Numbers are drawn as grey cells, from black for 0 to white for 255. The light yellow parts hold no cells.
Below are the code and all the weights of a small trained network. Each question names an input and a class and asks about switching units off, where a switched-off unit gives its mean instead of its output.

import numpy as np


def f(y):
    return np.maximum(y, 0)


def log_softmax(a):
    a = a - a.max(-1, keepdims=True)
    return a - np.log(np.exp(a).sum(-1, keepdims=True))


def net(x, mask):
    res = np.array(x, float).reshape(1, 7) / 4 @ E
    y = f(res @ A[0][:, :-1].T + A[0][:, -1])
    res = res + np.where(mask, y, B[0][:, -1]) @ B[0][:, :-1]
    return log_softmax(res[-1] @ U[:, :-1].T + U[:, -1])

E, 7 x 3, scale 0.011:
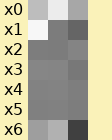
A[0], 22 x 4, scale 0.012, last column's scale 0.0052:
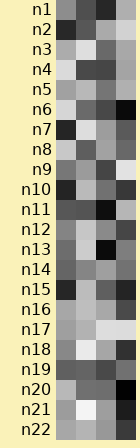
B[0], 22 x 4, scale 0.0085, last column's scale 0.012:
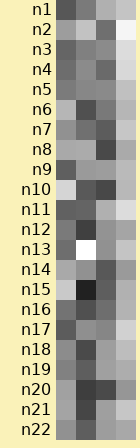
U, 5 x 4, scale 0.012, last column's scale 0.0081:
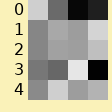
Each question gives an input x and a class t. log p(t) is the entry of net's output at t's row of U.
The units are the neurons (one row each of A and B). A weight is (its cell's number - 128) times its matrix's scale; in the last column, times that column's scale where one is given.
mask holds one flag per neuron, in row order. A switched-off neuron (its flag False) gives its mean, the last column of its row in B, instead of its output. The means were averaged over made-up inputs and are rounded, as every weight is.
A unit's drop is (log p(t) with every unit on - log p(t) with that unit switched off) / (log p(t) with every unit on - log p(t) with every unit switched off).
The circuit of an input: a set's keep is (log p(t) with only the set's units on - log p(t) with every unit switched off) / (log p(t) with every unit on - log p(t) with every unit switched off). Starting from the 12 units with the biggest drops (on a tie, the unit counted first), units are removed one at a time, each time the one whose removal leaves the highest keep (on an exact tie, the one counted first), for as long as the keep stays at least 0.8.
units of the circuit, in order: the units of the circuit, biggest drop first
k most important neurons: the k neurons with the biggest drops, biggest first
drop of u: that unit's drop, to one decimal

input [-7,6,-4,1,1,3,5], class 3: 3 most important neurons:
n1, n11, n2
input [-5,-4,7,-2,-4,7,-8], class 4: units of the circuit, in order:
n2
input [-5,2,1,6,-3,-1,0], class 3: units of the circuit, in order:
n11, n1
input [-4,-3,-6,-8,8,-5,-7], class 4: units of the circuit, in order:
n2, n21
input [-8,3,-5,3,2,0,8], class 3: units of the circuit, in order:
n11, n1
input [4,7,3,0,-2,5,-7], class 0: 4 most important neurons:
n8, n13, n11, n1
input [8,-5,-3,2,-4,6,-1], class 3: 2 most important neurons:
n18, n21
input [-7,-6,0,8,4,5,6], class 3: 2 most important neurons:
n11, n19
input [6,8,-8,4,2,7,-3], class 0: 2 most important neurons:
n8, n20
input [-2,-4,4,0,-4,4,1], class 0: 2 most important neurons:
n13, n10
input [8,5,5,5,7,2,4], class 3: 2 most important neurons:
n21, n18
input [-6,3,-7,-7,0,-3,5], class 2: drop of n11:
-0.1
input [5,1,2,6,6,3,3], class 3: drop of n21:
0.3
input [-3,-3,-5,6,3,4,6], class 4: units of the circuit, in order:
n13
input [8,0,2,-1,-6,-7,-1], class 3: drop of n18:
0.1
